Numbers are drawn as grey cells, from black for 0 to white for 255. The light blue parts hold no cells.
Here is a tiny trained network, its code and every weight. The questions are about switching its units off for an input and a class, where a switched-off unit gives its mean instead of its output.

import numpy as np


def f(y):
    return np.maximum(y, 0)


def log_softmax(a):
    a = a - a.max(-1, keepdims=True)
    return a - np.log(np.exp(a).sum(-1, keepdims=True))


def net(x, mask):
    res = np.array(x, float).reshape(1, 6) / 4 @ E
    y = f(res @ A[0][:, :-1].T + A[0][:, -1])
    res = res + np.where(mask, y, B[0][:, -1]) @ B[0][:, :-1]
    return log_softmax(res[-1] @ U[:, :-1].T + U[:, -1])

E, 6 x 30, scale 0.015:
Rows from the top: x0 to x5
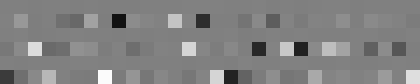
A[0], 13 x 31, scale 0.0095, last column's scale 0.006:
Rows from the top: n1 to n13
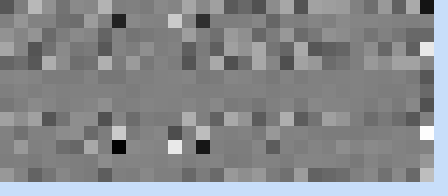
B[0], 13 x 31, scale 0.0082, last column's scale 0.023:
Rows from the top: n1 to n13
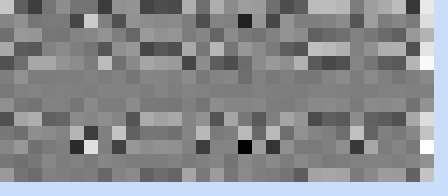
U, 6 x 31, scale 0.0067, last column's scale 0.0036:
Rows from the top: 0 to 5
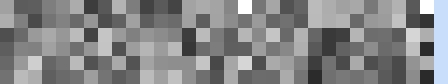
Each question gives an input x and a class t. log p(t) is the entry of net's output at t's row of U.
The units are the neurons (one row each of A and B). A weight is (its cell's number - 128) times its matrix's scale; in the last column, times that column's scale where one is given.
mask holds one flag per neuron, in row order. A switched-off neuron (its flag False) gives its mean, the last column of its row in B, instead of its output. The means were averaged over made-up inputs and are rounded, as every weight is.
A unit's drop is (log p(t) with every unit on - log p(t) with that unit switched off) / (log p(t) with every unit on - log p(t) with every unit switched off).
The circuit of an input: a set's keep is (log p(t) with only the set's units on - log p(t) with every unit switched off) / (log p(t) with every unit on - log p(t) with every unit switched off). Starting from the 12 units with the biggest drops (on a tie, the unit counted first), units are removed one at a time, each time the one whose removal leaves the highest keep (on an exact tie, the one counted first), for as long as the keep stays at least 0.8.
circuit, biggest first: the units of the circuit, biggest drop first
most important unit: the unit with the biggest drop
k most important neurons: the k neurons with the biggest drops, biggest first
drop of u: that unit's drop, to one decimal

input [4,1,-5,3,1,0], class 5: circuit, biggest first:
n4
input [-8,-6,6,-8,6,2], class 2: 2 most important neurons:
n5, n1
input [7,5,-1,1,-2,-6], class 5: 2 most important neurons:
n9, n1
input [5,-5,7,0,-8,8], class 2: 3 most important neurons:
n5, n4, n13
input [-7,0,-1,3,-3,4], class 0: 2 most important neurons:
n11, n2
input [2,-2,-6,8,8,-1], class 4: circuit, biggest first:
n9, n11
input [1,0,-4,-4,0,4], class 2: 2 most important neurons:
n11, n2
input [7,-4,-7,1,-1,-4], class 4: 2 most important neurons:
n1, n9
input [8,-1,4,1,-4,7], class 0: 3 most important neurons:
n1, n11, n9
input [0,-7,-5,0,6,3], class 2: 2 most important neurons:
n4, n13
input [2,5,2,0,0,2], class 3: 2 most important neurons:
n4, n1
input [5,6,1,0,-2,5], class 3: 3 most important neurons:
n4, n5, n13
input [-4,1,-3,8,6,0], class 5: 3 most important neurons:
n9, n4, n3
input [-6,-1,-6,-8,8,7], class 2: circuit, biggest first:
n11
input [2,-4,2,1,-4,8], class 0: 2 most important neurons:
n1, n9
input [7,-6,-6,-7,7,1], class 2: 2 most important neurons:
n5, n1
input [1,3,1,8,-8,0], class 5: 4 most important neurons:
n9, n4, n3, n13
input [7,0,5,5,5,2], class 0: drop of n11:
0.7
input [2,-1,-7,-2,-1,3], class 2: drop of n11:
0.3
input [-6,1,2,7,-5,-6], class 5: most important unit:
n10
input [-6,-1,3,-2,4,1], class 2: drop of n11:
0.3
